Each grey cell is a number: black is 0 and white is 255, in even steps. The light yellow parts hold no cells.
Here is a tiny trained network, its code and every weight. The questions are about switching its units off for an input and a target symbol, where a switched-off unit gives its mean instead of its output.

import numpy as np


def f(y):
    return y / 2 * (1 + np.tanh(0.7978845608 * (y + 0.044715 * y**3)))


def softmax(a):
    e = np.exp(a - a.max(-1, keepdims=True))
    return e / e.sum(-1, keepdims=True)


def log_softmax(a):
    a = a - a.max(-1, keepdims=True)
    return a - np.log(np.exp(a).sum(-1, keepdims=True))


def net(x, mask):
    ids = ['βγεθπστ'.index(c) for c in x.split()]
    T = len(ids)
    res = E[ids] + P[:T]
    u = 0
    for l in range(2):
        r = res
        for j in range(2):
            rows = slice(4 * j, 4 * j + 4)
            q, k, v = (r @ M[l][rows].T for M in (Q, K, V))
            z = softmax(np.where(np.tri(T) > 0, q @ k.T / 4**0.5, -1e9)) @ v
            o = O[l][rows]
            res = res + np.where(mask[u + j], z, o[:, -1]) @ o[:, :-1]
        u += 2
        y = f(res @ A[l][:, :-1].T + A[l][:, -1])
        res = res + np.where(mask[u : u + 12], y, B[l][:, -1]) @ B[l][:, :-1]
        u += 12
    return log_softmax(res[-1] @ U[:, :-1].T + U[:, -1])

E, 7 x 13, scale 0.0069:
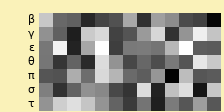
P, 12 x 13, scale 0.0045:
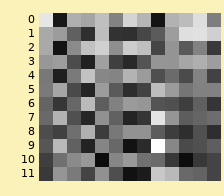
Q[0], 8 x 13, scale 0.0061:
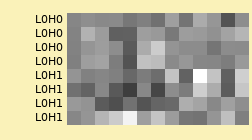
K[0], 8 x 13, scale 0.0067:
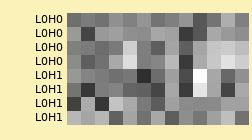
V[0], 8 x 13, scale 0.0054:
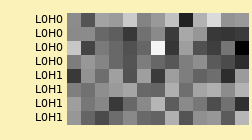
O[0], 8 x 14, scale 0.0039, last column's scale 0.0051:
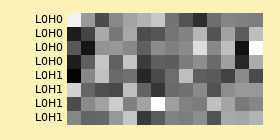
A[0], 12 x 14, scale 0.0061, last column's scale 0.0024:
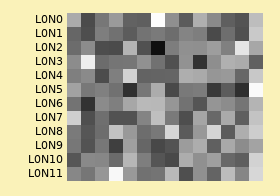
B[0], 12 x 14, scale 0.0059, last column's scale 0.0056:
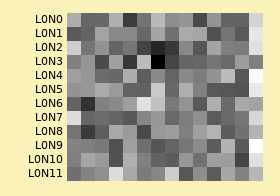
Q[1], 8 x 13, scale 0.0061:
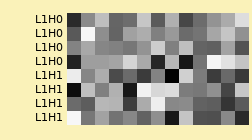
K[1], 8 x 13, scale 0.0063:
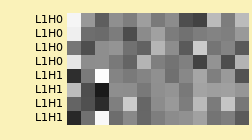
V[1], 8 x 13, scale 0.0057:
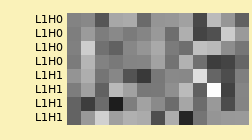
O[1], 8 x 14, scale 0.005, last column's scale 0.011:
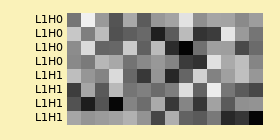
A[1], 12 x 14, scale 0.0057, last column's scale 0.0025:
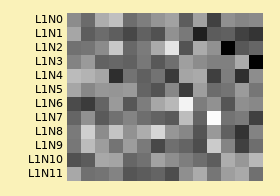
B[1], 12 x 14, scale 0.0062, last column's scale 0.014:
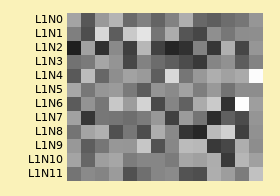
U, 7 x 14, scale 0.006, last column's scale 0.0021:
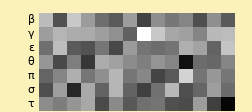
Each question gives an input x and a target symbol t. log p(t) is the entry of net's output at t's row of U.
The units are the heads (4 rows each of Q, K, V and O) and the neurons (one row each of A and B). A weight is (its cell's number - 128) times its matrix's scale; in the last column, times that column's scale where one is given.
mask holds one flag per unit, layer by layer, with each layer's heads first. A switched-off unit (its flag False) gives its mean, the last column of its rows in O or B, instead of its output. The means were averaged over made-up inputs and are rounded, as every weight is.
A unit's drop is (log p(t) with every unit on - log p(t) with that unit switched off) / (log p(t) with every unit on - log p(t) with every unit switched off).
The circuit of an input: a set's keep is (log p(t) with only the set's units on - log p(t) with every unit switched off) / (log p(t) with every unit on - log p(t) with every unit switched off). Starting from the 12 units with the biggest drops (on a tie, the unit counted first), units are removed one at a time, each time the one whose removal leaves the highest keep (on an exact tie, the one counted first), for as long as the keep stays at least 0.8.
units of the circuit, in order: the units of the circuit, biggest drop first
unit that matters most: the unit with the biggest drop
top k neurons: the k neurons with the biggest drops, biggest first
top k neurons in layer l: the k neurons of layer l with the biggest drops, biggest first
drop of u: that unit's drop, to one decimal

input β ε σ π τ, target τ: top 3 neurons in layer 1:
[L1N2, L1N4, L1N8]
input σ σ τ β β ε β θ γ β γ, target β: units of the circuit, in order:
[L1N4, L0H0, L1N10, L1H1]
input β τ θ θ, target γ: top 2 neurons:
[L0N7, L0N0]
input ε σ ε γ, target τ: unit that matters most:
L0H0
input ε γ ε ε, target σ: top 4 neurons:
[L1N9, L0N3, L1N7, L1N8]
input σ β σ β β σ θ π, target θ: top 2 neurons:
[L1N7, L0N10]
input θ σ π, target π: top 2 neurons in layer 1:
[L1N8, L1N6]
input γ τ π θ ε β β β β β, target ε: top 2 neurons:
[L1N4, L0N10]
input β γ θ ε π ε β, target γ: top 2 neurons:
[L0N0, L1N4]
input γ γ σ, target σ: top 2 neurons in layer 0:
[L0N8, L0N9]
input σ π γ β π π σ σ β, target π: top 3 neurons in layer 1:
[L1N6, L1N1, L1N8]
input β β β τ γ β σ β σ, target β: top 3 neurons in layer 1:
[L1N4, L1N10, L1N0]
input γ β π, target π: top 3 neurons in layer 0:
[L0N6, L0N2, L0N9]
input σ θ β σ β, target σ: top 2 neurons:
[L1N2, L1N6]
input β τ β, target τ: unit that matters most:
L0N0
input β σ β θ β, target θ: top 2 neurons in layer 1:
[L1N1, L1N11]
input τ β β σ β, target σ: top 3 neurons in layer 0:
[L0N0, L0N7, L0N2]
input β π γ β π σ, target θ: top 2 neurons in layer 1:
[L1N7, L1N9]
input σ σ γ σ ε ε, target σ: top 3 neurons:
[L1N9, L0N3, L1N7]
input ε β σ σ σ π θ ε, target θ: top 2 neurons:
[L1N7, L1N9]
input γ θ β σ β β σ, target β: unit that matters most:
L0H1
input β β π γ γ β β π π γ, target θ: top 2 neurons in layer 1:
[L1N7, L1N9]
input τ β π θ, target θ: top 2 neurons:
[L0N7, L0N6]
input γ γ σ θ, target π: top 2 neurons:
[L1N1, L0N2]
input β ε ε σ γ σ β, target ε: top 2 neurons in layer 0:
[L0N0, L0N7]
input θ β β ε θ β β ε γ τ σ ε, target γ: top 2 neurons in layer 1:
[L1N9, L1N4]
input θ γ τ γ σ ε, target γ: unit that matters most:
L1H1
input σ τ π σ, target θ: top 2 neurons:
[L0N2, L1N7]
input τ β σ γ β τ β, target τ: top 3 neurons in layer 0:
[L0N0, L0N7, L0N5]
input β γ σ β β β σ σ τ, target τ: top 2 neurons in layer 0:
[L0N11, L0N2]
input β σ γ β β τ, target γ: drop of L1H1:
0.4
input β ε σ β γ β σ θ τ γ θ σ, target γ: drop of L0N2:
0.1
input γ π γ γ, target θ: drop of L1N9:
0.2
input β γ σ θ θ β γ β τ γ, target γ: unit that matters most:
L1H1
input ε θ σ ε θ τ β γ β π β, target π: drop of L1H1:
0.6
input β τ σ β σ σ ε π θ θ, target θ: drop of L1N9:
0.2
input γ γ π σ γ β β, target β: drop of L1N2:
0.1
